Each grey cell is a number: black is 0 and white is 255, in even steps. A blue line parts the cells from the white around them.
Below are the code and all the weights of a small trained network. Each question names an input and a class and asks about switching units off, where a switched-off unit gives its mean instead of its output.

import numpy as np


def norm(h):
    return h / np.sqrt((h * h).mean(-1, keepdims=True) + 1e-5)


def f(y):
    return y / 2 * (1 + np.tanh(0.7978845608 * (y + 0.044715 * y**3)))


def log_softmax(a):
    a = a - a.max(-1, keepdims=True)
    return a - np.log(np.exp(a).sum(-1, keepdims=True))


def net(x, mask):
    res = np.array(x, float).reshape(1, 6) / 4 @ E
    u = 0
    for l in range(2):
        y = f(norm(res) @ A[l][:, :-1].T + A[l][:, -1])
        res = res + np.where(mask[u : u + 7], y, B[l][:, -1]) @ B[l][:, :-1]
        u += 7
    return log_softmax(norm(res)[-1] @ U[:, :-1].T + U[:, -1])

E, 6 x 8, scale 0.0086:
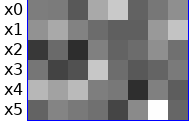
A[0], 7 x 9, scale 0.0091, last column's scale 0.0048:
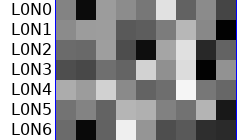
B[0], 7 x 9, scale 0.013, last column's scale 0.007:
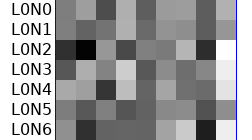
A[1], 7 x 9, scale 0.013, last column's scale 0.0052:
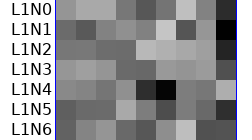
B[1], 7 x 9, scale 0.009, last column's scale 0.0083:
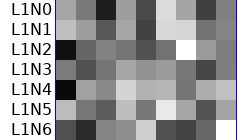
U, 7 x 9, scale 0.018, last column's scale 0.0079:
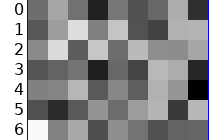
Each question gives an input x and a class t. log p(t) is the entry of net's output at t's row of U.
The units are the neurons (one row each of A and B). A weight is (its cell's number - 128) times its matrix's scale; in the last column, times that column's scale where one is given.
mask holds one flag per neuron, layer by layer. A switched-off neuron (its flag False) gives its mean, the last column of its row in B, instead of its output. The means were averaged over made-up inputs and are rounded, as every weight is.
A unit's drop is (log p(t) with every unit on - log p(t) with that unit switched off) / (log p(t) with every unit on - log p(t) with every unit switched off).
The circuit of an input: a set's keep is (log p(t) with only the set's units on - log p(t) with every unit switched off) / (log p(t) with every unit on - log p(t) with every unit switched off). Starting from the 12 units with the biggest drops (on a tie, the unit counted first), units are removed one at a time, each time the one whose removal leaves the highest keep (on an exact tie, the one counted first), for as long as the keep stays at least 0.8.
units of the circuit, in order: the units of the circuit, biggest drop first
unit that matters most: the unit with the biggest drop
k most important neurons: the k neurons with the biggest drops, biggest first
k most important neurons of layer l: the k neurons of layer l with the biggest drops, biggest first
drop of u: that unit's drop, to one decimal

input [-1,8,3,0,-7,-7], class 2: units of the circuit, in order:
[L0N2]
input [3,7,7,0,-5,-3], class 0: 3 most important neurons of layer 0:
[L0N2; L0N6; L0N3]
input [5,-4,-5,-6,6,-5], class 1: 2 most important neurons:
[L0N6; L0N4]
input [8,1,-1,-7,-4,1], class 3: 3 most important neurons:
[L1N2; L0N4; L0N6]
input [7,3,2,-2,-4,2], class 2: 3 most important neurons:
[L0N2; L0N6; L1N6]
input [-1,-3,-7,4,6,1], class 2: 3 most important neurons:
[L0N2; L1N6; L1N4]
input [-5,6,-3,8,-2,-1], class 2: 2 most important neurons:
[L0N2; L1N6]
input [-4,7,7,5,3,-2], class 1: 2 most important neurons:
[L1N4; L0N4]
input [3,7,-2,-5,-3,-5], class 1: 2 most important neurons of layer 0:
[L0N6; L0N2]
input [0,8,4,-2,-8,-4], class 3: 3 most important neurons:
[L0N3; L0N4; L1N2]
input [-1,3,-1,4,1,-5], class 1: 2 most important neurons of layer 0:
[L0N4; L0N2]
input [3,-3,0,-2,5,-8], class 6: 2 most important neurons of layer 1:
[L1N4; L1N6]
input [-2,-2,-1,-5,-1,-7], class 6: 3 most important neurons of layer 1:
[L1N4; L1N6; L1N1]
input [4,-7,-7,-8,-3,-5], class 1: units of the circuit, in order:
[L0N6]
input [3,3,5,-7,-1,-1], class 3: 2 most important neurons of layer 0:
[L0N4; L0N3]
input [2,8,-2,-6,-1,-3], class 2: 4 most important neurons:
[L0N2; L1N6; L1N0; L0N6]
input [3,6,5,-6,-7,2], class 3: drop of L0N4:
0.1
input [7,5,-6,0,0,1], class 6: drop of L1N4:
0.3
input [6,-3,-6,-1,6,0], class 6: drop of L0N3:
0.4
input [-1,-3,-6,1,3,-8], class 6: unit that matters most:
L1N4
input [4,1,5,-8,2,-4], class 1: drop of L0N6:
0.4
